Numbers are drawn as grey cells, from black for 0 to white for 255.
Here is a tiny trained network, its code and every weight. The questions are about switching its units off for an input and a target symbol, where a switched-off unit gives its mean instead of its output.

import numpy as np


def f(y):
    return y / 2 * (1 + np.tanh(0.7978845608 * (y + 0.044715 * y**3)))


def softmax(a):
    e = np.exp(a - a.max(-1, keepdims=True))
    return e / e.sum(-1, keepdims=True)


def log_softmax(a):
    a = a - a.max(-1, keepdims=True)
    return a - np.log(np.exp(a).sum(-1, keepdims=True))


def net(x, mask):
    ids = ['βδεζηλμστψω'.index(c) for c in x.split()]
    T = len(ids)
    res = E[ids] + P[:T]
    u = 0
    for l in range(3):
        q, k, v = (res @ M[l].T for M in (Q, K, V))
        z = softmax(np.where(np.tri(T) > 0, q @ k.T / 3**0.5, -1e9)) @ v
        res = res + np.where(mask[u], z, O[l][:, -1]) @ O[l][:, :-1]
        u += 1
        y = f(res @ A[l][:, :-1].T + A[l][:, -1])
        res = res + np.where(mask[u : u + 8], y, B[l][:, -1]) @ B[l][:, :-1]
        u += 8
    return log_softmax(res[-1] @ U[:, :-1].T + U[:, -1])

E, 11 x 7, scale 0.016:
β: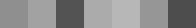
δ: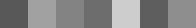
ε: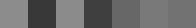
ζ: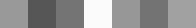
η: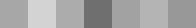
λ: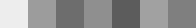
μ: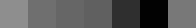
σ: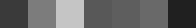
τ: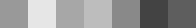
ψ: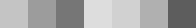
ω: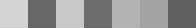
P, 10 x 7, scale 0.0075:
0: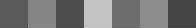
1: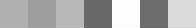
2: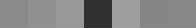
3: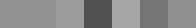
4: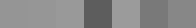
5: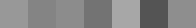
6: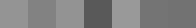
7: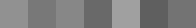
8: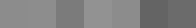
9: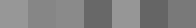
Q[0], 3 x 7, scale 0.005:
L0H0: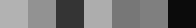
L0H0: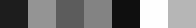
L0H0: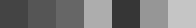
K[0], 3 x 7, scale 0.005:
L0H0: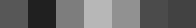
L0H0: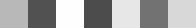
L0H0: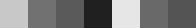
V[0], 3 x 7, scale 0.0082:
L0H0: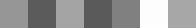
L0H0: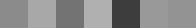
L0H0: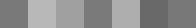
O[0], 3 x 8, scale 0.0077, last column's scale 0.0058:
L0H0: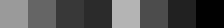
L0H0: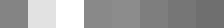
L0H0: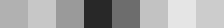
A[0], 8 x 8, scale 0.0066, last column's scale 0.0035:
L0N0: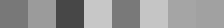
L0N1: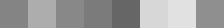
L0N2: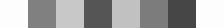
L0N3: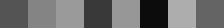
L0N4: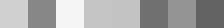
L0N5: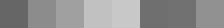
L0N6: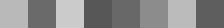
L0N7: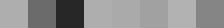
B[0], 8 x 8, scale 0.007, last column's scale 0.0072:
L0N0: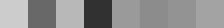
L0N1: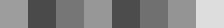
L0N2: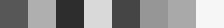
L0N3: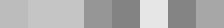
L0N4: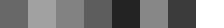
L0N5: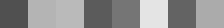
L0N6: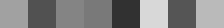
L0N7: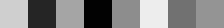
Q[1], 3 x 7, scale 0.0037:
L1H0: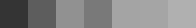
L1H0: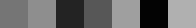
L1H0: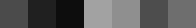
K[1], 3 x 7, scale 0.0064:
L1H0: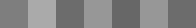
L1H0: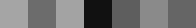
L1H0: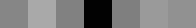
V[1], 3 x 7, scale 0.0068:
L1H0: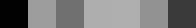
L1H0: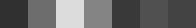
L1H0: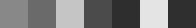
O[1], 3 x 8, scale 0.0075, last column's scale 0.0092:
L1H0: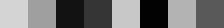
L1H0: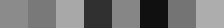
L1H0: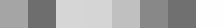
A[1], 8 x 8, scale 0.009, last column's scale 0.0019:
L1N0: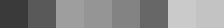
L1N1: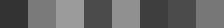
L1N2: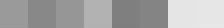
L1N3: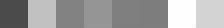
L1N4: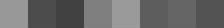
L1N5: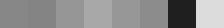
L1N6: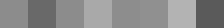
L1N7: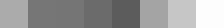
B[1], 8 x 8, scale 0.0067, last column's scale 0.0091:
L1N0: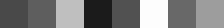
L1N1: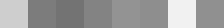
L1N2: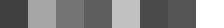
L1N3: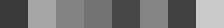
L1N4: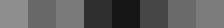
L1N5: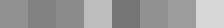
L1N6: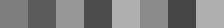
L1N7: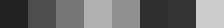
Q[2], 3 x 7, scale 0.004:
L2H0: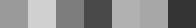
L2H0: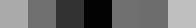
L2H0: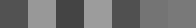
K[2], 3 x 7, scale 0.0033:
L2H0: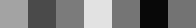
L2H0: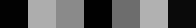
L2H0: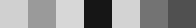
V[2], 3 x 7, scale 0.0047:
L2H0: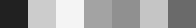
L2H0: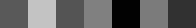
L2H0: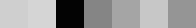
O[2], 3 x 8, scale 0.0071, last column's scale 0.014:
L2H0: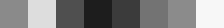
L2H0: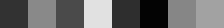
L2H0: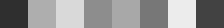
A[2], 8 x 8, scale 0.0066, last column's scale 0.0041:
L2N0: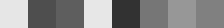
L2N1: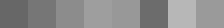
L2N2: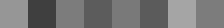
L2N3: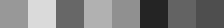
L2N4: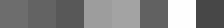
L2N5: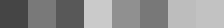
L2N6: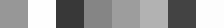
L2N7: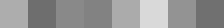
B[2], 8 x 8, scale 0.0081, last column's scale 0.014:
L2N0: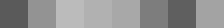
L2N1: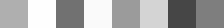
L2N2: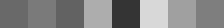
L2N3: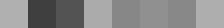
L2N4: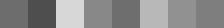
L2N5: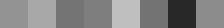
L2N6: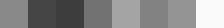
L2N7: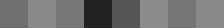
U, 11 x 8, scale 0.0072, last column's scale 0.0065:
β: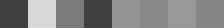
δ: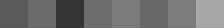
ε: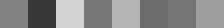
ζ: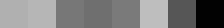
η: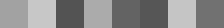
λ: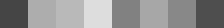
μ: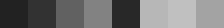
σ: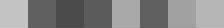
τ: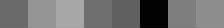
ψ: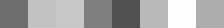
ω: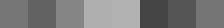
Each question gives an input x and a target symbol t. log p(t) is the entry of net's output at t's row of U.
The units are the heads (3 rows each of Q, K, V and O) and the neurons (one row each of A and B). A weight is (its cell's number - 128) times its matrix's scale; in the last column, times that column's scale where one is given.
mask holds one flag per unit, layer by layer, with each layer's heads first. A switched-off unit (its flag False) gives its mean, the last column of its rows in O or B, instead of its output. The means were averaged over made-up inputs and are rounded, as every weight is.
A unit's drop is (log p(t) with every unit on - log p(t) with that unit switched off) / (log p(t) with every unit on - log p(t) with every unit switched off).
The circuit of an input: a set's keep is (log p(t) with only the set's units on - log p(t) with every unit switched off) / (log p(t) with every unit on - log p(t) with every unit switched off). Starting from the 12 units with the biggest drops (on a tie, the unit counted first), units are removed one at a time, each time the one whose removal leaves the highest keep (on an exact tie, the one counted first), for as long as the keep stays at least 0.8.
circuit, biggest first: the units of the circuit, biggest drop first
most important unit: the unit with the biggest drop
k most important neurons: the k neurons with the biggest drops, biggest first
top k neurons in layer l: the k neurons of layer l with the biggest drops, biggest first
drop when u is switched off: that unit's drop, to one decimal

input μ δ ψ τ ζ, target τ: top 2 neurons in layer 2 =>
L2N6, L2N3
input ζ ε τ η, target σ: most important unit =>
L0H0
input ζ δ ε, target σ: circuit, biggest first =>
L0H0, L1H0, L0N4
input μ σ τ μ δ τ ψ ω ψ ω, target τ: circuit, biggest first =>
L0H0, L1H0, L0N4, L0N7
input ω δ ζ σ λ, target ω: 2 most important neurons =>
L1N7, L0N2
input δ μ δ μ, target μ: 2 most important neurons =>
L0N4, L1N0
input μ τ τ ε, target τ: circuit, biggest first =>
L2N6, L1H0, L0H0, L0N4
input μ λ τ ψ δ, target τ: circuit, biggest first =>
L0H0, L1H0, L0N4, L2H0
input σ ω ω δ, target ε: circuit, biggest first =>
L1H0, L2H0, L0N6
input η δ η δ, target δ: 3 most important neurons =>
L1N3, L2N6, L0N2
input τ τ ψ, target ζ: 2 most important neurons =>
L0N0, L0N2
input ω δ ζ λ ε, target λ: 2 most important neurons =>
L0N2, L2N6
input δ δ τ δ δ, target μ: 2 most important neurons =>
L0N1, L1N3
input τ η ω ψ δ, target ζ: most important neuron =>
L0N0
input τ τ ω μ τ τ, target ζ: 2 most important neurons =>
L0N0, L0N5
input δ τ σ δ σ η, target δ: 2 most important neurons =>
L1N7, L1N2
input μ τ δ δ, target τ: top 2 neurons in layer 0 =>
L0N2, L0N1
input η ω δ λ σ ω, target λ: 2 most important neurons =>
L0N2, L2N0
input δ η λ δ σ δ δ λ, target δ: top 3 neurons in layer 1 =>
L1N7, L1N2, L1N5
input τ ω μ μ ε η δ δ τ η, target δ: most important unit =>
L2H0
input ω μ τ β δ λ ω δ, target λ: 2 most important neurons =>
L0N2, L1N3
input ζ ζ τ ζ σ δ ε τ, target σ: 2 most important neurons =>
L2N6, L2N3
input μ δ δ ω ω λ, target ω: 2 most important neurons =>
L2N0, L1N7
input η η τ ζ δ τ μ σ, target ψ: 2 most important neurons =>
L1N2, L1N7
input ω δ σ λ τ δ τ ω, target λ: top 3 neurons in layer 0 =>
L0N2, L0N6, L0N4
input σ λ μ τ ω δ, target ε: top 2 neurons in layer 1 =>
L1N1, L1N3
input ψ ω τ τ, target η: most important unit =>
L0N4
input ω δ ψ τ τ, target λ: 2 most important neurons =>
L1N3, L0N2
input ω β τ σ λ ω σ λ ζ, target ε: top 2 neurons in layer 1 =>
L1N3, L1N6
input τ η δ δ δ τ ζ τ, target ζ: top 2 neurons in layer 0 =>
L0N0, L0N2
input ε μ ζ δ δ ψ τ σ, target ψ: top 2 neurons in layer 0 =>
L0N2, L0N1
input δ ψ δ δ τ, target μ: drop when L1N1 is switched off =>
0.0
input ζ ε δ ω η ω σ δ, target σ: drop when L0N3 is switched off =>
0.1
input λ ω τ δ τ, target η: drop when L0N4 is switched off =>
0.1
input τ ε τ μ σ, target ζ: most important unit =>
L2H0
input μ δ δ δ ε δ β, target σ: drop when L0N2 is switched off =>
0.2
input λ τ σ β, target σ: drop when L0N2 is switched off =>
-0.1
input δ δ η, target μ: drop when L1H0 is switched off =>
0.6
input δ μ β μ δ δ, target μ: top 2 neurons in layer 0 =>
L0N4, L0N5
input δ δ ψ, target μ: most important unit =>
L1H0
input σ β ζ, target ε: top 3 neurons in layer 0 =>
L0N7, L0N2, L0N0
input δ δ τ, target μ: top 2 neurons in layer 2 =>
L2N3, L2N6
